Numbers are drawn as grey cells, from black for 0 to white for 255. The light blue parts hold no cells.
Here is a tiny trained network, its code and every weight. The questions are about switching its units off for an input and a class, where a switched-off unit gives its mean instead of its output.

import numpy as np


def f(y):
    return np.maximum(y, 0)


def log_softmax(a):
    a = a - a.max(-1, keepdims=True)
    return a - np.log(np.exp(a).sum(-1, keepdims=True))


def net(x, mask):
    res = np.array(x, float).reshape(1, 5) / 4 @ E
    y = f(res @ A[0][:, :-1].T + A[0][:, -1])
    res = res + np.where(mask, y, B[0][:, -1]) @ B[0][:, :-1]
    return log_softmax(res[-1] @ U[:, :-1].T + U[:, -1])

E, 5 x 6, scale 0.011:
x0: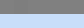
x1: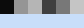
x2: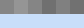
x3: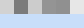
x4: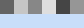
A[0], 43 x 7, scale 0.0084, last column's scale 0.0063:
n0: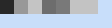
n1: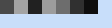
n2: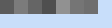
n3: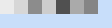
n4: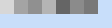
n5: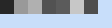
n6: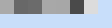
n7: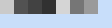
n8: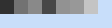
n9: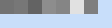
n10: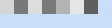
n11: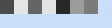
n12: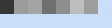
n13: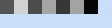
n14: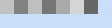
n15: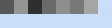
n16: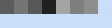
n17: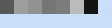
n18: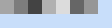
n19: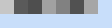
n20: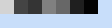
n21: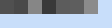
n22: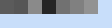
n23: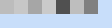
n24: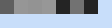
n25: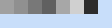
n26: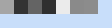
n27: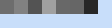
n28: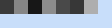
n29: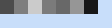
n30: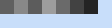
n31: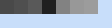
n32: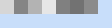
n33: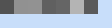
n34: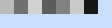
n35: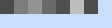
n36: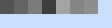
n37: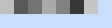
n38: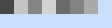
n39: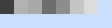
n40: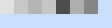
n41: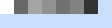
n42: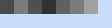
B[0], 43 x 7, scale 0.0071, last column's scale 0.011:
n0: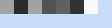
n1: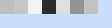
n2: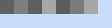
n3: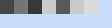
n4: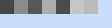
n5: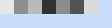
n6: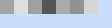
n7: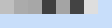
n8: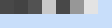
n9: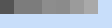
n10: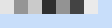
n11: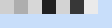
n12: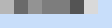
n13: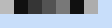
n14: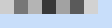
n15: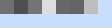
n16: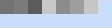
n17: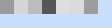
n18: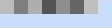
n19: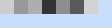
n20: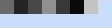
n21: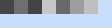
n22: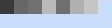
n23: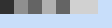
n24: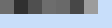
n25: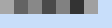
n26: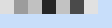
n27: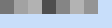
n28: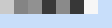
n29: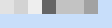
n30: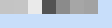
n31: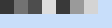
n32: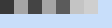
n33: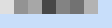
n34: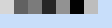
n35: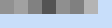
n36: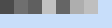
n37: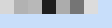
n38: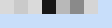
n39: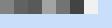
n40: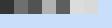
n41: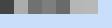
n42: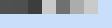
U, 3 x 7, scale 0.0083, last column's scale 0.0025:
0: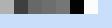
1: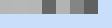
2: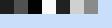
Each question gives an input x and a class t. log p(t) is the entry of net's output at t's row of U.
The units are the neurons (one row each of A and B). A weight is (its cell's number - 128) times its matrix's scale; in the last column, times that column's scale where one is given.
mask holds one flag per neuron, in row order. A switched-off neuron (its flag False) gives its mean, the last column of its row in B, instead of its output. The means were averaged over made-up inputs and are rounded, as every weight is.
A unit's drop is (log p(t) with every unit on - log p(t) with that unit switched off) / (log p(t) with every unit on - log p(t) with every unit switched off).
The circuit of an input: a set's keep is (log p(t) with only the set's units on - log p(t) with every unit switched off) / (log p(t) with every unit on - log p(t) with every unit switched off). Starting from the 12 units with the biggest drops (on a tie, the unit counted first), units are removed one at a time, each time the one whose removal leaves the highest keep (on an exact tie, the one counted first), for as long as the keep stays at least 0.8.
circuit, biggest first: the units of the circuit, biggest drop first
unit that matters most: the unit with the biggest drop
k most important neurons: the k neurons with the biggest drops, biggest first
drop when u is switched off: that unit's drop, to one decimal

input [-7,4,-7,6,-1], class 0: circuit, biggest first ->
n34, n0
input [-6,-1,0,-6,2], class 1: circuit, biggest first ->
n1, n0
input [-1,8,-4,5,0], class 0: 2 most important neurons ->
n0, n39
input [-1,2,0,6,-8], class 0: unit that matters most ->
n34
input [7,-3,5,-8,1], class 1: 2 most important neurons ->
n1, n30
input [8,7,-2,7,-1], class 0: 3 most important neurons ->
n0, n34, n39
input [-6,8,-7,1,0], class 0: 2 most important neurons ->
n0, n39
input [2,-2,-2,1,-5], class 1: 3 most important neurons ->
n0, n39, n13
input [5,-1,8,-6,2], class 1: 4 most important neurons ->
n1, n0, n30, n39
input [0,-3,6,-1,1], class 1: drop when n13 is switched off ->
0.2
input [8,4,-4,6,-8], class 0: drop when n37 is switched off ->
0.0
